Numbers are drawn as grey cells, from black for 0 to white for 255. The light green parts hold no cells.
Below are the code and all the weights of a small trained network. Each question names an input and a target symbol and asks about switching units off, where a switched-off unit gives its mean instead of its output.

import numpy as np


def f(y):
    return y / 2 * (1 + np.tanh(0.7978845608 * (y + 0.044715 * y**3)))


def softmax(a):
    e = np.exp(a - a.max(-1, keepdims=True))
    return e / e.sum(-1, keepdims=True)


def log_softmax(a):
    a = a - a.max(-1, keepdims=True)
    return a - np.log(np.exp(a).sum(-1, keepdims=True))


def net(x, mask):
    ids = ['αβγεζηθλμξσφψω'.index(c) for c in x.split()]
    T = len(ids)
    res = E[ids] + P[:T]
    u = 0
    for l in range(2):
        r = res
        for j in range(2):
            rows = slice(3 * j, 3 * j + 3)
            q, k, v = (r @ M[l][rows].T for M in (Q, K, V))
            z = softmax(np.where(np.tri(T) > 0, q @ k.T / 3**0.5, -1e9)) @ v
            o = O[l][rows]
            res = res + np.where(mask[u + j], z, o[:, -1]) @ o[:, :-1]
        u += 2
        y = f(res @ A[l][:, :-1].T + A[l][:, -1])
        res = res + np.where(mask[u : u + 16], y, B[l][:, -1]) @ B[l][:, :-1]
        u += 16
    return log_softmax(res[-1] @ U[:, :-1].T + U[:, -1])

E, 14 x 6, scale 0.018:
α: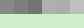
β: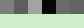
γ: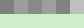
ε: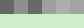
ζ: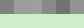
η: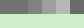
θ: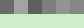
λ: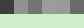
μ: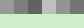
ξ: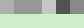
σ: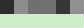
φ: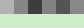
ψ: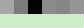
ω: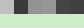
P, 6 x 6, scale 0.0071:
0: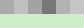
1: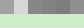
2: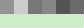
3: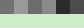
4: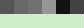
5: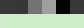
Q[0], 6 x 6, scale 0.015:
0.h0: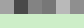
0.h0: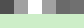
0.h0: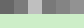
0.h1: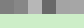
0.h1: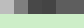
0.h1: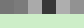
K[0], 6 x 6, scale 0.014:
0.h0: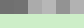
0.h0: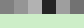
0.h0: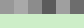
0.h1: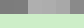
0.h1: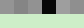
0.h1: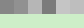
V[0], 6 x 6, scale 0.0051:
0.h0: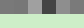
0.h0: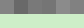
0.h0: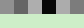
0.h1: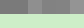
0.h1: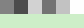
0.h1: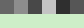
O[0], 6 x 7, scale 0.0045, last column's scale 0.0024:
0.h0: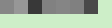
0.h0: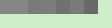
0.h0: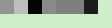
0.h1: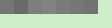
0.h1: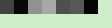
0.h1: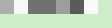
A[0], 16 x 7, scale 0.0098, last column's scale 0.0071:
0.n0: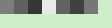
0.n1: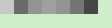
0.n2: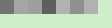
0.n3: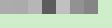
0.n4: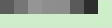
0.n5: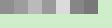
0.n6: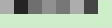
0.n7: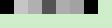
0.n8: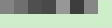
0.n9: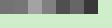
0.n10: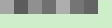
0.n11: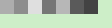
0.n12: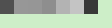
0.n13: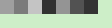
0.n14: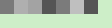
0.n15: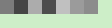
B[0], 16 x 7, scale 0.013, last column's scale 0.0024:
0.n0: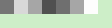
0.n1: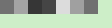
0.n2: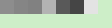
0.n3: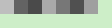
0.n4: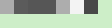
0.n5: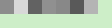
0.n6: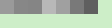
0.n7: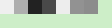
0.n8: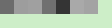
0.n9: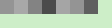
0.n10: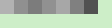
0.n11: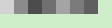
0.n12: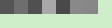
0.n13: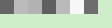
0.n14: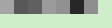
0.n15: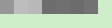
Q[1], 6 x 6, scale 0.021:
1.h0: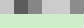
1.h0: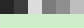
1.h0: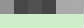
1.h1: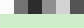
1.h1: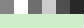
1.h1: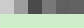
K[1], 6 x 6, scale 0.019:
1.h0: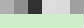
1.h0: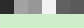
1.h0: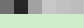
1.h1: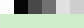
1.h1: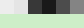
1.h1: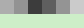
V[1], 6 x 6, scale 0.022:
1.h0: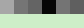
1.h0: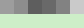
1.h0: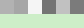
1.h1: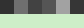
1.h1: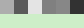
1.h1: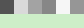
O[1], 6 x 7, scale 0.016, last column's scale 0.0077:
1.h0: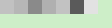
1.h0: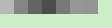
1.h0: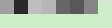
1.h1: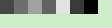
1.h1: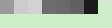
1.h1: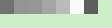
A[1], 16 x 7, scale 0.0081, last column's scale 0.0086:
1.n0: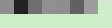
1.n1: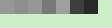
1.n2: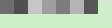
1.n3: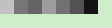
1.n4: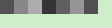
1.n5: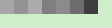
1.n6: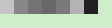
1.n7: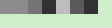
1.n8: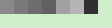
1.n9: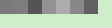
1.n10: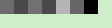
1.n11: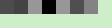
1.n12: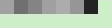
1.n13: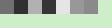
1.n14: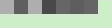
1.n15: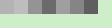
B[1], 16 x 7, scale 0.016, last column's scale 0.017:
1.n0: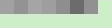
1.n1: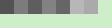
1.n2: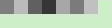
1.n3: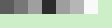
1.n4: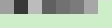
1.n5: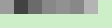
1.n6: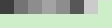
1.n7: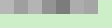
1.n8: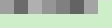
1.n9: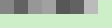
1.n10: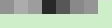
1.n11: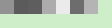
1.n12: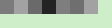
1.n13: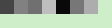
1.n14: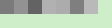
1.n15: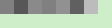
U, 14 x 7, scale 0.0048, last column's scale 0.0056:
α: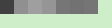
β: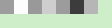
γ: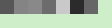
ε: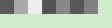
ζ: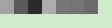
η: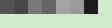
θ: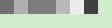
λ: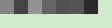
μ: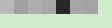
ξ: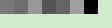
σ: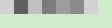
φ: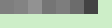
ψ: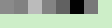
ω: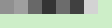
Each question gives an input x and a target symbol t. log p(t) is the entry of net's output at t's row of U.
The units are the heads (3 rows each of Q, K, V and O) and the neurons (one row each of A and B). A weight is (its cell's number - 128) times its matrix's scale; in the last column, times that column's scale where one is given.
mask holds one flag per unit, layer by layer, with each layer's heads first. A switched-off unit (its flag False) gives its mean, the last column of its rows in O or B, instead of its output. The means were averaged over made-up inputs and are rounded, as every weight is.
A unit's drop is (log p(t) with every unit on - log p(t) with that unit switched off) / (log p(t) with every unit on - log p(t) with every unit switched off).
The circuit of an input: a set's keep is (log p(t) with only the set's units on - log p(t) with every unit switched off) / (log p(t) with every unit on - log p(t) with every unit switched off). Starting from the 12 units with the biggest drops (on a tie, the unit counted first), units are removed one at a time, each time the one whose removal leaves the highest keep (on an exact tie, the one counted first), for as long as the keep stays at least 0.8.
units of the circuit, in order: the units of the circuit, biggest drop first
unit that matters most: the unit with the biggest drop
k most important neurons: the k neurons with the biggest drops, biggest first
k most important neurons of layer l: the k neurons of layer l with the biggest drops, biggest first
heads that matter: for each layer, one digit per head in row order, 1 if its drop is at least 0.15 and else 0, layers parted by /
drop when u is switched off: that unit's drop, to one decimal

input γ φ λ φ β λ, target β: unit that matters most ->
0.h0
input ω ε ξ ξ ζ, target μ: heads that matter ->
00 / 01
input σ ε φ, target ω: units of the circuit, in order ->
(1.h1; 1.h0)
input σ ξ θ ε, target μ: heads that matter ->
00 / 01
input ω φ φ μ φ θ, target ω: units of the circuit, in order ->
(1.h1; 1.h0)
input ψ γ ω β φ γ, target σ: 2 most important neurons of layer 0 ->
(0.n13; 0.n15)
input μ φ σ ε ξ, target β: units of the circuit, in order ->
(0.n7; 1.h0; 1.n3)
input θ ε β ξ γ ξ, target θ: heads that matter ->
10 / 11
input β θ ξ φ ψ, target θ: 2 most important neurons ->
(0.n0; 0.n15)
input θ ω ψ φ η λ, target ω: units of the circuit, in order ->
(1.h1; 1.h0)
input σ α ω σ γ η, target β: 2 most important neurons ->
(1.n7; 1.n3)
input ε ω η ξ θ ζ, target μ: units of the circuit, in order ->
(0.n0; 1.h1)
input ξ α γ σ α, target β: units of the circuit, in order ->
(0.h1; 0.n7; 1.n3; 1.h0)
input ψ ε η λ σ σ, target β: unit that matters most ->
1.n7
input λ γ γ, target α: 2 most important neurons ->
(0.n7; 1.n13)
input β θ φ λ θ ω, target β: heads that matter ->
10 / 11
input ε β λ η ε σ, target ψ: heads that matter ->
11 / 11
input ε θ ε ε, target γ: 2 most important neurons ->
(1.n11; 0.n2)
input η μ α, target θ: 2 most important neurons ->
(1.n2; 0.n1)
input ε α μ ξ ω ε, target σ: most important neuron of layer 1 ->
(1.n5)
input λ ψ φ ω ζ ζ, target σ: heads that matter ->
01 / 10
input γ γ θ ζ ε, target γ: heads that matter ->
00 / 11
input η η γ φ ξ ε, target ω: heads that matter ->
01 / 11
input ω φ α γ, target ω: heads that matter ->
00 / 11
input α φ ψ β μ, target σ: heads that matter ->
00 / 10
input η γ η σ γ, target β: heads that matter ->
00 / 10
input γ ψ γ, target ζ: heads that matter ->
00 / 01
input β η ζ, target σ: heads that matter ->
00 / 10
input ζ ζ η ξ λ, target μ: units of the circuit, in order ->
(1.h1)
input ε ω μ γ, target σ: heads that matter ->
01 / 10
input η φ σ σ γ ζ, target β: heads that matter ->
01 / 10
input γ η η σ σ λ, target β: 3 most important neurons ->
(1.n7; 1.n3; 0.n7)
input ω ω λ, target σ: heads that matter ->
00 / 10
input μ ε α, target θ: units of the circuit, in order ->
(1.h1)
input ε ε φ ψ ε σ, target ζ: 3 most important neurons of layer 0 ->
(0.n7; 0.n0; 0.n8)
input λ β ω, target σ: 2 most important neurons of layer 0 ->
(0.n13; 0.n15)
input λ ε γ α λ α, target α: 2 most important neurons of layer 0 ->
(0.n0; 0.n7)
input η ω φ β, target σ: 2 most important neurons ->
(0.n13; 1.n5)
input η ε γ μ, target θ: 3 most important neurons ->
(0.n0; 1.n2; 0.n1)
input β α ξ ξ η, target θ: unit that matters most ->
0.h0
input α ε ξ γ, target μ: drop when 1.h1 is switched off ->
0.6
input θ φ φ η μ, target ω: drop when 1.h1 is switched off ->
1.2
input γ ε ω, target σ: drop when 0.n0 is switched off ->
0.1
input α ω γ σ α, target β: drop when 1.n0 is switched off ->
0.0
